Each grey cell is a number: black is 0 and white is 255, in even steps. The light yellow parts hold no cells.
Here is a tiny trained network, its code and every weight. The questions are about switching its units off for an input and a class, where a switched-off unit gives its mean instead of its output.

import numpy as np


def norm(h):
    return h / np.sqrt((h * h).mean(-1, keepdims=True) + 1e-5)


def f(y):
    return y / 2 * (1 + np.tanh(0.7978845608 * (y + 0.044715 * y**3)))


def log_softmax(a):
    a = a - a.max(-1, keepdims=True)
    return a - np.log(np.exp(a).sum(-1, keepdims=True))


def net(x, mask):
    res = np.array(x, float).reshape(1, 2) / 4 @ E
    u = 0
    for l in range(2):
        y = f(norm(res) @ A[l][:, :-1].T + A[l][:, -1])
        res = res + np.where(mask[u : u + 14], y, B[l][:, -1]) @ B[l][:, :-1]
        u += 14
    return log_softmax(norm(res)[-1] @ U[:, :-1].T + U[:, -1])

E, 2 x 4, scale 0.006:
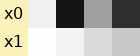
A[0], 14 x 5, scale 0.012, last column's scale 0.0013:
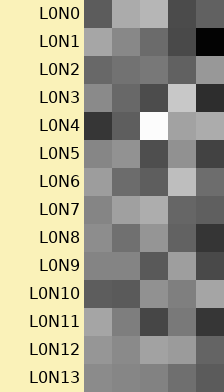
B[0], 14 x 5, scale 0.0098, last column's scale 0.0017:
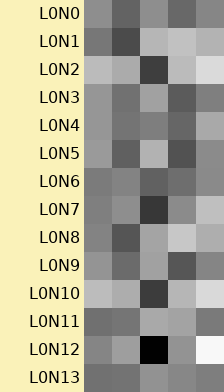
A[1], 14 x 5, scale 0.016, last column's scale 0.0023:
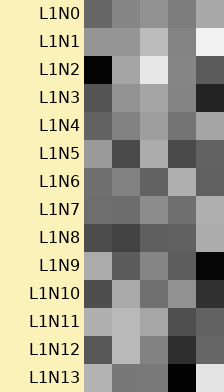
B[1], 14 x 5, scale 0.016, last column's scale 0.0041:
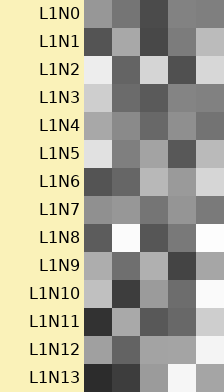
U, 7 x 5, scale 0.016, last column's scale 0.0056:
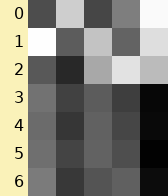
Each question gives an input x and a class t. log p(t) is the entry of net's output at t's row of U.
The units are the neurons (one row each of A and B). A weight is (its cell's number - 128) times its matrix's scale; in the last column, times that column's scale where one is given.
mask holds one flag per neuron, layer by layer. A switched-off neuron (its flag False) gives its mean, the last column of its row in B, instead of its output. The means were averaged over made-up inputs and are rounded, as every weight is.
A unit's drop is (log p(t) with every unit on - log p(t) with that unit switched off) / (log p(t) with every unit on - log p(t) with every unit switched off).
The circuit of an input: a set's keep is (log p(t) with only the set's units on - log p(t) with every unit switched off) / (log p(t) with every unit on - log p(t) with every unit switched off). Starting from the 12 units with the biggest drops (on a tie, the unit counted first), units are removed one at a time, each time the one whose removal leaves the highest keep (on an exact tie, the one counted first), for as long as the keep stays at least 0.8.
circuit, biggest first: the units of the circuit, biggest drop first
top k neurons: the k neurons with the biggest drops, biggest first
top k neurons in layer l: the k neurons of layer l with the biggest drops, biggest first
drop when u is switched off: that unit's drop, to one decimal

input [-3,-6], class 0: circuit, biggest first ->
[L1N8]
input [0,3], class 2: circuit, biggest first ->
[L1N8; L1N2; L1N5]
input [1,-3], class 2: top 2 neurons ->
[L0N2; L0N10]
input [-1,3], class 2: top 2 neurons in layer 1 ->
[L1N8; L1N2]
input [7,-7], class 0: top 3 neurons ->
[L1N8; L1N10; L1N2]
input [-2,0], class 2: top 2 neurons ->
[L1N13; L0N1]
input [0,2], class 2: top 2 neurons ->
[L1N8; L1N2]
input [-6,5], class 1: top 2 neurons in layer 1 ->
[L1N10; L1N8]
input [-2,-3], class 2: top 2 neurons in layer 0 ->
[L0N10; L0N2]
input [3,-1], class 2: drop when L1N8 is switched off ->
0.1
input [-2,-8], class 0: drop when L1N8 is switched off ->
0.2
